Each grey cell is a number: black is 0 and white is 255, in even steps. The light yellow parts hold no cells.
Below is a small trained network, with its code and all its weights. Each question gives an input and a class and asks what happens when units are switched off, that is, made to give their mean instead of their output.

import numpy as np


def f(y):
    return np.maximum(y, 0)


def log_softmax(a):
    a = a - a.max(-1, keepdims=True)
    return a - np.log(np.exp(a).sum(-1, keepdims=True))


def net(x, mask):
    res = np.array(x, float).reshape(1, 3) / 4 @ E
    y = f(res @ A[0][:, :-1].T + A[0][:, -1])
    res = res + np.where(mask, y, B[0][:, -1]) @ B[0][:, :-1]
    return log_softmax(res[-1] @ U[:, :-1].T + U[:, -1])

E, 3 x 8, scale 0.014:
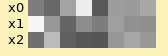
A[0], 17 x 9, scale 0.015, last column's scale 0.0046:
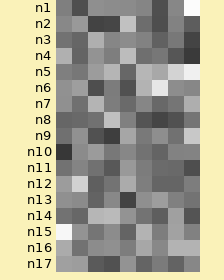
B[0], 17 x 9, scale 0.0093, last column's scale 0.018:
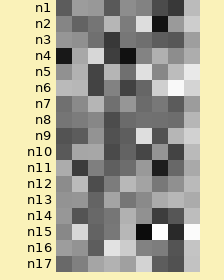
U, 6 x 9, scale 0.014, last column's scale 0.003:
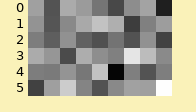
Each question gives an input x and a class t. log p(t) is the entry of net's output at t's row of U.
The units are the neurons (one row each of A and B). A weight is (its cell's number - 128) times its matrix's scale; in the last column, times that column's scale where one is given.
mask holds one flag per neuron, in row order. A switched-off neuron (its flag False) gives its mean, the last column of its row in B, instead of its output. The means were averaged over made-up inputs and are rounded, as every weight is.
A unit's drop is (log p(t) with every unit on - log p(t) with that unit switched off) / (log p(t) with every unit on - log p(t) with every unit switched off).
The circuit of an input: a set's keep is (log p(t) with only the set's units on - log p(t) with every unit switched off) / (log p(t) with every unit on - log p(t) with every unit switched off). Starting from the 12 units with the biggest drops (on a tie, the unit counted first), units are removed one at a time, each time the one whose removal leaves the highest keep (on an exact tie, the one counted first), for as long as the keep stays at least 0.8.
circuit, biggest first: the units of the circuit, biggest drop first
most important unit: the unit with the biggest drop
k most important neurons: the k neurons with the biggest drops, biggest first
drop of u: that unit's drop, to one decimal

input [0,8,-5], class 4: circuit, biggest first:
[n15; n6]
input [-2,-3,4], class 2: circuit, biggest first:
[n15; n5]
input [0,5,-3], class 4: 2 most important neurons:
[n6; n5]
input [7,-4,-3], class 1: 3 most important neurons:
[n15; n14; n5]
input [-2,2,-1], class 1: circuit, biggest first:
[n6]
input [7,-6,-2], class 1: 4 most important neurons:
[n15; n14; n5; n4]
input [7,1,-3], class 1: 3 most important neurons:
[n6; n14; n1]
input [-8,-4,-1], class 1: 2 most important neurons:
[n2; n17]
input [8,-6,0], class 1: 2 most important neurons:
[n14; n15]
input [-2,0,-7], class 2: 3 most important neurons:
[n15; n4; n16]
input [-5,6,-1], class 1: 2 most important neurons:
[n2; n17]
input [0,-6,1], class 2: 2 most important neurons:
[n15; n16]
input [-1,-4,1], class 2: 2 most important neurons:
[n15; n4]
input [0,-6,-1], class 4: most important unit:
n5
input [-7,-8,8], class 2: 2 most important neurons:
[n10; n16]
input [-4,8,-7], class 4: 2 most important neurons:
[n15; n5]
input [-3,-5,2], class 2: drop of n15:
0.3
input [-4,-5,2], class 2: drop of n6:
-0.1
